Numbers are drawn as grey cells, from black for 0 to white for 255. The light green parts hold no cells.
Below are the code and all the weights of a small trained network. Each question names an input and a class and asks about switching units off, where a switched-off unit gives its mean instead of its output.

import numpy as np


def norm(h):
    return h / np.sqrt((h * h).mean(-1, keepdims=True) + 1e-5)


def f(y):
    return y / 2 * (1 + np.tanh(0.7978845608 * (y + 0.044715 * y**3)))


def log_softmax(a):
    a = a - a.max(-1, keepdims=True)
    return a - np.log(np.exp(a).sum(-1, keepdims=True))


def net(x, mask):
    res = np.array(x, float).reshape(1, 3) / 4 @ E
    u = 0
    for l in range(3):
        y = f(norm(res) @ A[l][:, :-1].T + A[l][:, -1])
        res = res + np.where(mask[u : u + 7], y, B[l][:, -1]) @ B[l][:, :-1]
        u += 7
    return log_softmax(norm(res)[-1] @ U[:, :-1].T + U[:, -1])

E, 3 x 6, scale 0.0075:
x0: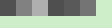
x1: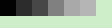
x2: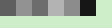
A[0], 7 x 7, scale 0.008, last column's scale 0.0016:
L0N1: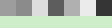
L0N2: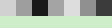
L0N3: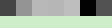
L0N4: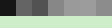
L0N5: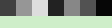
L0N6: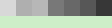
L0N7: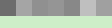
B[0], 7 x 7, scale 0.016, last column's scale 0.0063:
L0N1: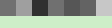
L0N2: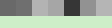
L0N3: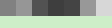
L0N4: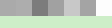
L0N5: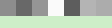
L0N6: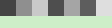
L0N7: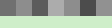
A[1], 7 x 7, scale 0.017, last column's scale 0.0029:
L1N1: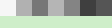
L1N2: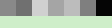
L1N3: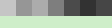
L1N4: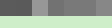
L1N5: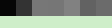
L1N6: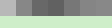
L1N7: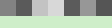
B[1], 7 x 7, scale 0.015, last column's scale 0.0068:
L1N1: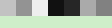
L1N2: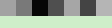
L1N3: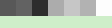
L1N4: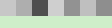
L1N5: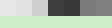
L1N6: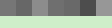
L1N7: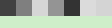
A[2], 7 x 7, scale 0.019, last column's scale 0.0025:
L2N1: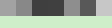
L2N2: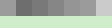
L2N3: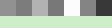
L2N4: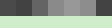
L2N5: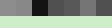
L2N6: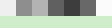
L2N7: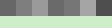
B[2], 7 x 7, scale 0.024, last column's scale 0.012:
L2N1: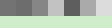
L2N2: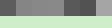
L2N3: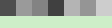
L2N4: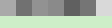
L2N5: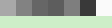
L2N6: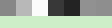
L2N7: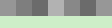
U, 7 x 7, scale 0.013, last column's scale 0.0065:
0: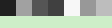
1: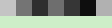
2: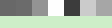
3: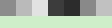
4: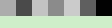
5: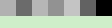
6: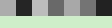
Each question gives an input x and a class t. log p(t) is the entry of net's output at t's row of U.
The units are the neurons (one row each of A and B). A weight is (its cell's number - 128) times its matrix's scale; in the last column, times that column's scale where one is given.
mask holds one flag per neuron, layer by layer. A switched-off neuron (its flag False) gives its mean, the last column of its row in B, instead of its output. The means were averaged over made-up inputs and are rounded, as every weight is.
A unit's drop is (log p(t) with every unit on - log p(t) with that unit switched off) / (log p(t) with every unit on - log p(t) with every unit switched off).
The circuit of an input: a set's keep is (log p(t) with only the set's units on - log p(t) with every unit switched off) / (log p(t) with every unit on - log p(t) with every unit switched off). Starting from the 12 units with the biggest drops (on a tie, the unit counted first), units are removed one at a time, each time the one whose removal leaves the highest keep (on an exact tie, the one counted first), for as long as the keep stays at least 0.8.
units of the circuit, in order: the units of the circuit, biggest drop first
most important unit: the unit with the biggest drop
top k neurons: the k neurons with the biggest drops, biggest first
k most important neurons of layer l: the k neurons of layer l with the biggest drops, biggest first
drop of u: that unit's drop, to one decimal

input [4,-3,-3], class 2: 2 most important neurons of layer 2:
L2N5; L2N3
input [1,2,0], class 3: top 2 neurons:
L1N1; L0N4
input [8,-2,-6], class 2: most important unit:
L0N5
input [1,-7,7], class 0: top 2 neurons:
L0N6; L0N1
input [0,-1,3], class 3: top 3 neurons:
L2N6; L1N3; L1N5
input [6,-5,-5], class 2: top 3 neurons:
L0N5; L0N4; L0N3
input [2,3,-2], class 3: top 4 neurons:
L0N6; L1N1; L1N3; L0N4
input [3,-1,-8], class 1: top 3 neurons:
L0N1; L0N4; L0N6
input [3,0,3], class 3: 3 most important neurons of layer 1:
L1N3; L1N2; L1N6
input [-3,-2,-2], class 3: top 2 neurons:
L0N4; L1N5
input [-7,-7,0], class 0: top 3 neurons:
L0N5; L1N3; L0N6
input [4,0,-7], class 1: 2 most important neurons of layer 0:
L0N1; L0N6
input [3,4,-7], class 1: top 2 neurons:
L0N1; L2N5
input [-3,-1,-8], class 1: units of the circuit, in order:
L0N1
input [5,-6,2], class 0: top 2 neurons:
L0N6; L0N2
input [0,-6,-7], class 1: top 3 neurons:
L0N1; L0N4; L0N6
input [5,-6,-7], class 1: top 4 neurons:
L0N4; L0N1; L1N7; L2N4
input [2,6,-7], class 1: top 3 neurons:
L0N6; L0N1; L0N4
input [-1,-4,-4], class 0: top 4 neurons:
L0N6; L0N3; L1N2; L1N3
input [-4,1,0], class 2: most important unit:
L0N2
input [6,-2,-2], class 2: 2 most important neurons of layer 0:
L0N5; L0N4
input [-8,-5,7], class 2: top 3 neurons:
L0N1; L1N2; L1N3
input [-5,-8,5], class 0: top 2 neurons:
L0N6; L1N3
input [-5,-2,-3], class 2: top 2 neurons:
L0N2; L1N3
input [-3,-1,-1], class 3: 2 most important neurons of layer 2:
L2N6; L2N1
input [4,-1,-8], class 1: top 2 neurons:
L0N1; L0N4
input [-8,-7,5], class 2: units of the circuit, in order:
L2N5
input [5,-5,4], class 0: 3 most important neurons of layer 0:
L0N6; L0N2; L0N1
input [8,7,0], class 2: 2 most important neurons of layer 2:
L2N5; L2N4
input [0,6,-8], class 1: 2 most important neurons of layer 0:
L0N1; L0N6
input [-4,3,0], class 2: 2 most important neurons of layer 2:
L2N5; L2N7
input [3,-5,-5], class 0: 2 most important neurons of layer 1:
L1N2; L1N7
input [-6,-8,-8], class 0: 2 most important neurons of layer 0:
L0N3; L0N6
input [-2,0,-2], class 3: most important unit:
L1N5
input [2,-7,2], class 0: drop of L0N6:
1.0
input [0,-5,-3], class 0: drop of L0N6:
1.1
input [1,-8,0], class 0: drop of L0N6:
1.0
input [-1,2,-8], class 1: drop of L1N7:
0.0
